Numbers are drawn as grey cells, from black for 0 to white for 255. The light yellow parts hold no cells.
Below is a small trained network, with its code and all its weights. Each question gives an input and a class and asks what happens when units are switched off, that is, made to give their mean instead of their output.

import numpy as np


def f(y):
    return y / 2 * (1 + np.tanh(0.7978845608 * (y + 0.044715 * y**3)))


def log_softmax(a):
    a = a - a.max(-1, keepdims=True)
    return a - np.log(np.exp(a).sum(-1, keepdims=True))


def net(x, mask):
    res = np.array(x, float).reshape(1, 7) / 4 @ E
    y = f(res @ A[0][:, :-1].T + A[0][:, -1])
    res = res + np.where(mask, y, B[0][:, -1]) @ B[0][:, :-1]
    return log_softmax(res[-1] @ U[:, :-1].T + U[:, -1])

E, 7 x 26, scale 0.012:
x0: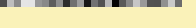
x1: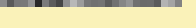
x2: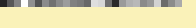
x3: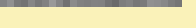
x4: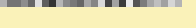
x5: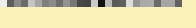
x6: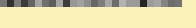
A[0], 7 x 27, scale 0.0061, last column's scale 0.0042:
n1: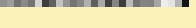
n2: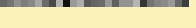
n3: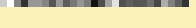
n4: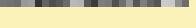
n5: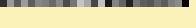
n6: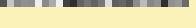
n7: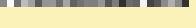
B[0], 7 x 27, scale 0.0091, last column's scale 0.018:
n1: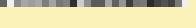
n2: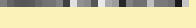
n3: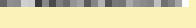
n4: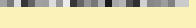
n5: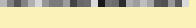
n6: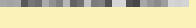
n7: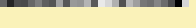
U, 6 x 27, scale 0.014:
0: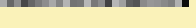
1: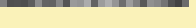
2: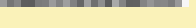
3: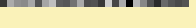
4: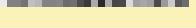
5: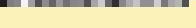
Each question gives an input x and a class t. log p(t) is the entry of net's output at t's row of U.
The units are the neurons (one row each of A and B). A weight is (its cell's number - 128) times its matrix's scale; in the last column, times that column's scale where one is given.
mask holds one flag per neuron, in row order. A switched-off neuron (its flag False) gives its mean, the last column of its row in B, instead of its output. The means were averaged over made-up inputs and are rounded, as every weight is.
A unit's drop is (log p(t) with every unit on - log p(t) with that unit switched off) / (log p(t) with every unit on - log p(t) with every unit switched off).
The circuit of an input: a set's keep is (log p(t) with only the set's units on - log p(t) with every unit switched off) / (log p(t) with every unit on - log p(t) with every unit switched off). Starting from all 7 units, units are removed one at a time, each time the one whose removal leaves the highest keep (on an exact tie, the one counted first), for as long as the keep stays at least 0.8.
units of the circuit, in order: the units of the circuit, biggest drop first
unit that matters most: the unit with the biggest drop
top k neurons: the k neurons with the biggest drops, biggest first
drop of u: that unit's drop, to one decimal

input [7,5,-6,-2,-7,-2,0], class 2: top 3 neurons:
(n4, n1, n2)
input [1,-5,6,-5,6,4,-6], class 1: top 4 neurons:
(n7, n3, n4, n5)
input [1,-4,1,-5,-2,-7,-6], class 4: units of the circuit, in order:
(n5)
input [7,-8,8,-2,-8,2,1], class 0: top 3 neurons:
(n6, n1, n3)
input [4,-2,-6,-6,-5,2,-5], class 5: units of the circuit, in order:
(n3, n1)
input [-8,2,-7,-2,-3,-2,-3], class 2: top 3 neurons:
(n4, n6, n3)
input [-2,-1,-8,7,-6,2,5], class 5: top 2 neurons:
(n3, n1)
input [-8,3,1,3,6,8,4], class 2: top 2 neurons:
(n5, n7)
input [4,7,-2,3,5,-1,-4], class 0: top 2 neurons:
(n4, n2)
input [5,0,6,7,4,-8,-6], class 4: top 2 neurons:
(n5, n3)
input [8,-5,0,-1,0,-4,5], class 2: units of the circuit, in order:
(n6, n2)
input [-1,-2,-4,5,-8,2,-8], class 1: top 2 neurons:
(n7, n1)
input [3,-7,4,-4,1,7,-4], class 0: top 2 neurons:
(n6, n5)
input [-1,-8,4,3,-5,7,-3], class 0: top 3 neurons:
(n6, n5, n1)
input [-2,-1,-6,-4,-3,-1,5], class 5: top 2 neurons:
(n3, n7)
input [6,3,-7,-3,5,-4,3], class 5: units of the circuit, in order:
(n3)
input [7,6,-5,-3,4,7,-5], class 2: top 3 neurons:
(n4, n5, n7)
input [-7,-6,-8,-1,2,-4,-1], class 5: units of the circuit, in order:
(n3, n4)
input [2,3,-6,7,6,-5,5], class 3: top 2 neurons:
(n1, n7)
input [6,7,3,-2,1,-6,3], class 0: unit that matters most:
n4
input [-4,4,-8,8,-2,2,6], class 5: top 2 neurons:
(n3, n7)
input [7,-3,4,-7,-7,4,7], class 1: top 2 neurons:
(n2, n1)
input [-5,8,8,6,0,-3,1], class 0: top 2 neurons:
(n3, n4)
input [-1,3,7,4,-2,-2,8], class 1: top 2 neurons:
(n3, n2)
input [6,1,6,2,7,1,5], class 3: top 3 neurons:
(n1, n3, n7)
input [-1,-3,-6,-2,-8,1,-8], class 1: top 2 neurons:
(n7, n1)
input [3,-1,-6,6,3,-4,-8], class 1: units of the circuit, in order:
(n7)
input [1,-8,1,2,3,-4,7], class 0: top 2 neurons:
(n6, n7)
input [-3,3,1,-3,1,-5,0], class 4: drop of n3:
0.1
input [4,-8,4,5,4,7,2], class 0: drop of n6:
0.9
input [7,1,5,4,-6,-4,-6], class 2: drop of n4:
0.4
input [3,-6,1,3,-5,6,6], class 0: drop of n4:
-0.1
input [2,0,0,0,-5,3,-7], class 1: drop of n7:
0.7
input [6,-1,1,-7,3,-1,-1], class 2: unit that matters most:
n6
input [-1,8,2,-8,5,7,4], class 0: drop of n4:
0.7
